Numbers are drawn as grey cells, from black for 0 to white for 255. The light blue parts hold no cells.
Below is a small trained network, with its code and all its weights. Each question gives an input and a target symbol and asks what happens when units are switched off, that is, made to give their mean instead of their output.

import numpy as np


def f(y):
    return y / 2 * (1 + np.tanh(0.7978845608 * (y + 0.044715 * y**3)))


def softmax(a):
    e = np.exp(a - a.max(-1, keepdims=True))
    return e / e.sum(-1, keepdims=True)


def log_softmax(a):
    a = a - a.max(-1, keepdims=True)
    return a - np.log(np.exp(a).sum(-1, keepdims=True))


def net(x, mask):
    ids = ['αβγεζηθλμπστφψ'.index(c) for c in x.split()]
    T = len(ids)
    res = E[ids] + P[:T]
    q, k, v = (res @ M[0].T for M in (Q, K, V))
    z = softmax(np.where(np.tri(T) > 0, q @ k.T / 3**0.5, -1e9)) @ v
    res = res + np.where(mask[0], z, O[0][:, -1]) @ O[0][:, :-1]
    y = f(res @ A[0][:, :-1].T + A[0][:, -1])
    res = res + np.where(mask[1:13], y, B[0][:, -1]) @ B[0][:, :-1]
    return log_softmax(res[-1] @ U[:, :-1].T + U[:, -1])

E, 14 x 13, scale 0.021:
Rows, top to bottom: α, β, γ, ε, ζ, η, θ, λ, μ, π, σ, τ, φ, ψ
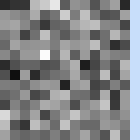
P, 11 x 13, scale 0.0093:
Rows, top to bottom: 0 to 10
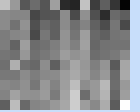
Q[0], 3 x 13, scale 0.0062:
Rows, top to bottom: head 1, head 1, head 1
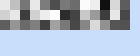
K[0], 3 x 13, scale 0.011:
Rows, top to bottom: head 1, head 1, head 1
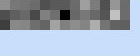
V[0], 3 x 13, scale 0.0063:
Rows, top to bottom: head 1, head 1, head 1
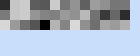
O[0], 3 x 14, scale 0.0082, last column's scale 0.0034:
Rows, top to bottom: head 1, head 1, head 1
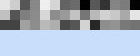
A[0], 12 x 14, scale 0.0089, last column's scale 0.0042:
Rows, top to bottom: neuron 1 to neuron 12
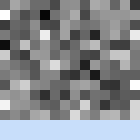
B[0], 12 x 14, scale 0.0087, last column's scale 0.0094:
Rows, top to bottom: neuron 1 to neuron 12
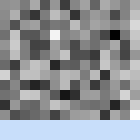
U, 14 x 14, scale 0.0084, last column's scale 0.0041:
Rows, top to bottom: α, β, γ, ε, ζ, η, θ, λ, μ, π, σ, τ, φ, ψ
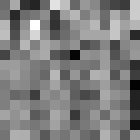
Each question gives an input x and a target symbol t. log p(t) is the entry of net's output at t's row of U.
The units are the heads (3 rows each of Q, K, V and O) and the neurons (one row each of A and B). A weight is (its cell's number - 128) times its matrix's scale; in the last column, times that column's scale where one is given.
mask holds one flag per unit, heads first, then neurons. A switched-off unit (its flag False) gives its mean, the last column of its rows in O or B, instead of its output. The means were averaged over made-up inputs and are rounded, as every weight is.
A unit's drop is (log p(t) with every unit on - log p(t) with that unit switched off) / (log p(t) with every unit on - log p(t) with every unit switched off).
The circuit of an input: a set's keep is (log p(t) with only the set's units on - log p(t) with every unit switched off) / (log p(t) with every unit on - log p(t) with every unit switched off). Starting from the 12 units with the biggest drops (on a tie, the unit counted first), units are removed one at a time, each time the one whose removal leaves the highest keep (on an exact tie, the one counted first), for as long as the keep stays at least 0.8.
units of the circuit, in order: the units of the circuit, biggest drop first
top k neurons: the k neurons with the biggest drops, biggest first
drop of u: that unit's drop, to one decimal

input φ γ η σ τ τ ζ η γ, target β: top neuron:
neuron 12
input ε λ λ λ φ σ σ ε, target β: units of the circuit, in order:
head 1; neuron 12
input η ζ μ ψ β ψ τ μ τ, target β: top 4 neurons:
neuron 12; neuron 4; neuron 5; neuron 9
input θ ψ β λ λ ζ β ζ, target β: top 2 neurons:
neuron 4; neuron 2
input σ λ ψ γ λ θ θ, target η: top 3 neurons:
neuron 2; neuron 10; neuron 7
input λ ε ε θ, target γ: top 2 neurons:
neuron 8; neuron 10
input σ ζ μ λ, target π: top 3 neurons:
neuron 7; neuron 2; neuron 6
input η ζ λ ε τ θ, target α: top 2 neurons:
neuron 4; neuron 5
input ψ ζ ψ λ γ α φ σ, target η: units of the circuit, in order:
neuron 7; head 1
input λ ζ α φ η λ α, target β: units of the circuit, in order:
neuron 2; neuron 12
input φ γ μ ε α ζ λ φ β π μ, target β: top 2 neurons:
neuron 4; neuron 12
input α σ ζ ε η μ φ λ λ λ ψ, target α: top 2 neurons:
neuron 2; neuron 7
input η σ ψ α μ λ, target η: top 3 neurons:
neuron 10; neuron 2; neuron 7
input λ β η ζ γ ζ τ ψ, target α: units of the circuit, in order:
neuron 7
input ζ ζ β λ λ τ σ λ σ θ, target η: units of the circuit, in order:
head 1; neuron 10
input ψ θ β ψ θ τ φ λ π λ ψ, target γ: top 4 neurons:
neuron 9; neuron 11; neuron 4; neuron 2
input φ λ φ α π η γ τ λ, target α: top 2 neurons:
neuron 5; neuron 4
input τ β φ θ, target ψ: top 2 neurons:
neuron 5; neuron 12
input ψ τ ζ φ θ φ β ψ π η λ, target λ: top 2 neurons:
neuron 2; neuron 1
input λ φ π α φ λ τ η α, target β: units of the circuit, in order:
neuron 12
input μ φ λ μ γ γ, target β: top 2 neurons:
neuron 4; neuron 12
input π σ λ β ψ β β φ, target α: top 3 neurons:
neuron 4; neuron 6; neuron 7
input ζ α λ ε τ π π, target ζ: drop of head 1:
0.6
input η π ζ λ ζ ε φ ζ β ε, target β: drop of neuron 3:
0.0
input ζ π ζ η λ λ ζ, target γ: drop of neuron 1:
0.1
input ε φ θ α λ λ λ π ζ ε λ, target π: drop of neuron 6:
0.5
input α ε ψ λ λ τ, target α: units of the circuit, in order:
neuron 2
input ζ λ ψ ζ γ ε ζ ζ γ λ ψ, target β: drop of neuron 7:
0.2
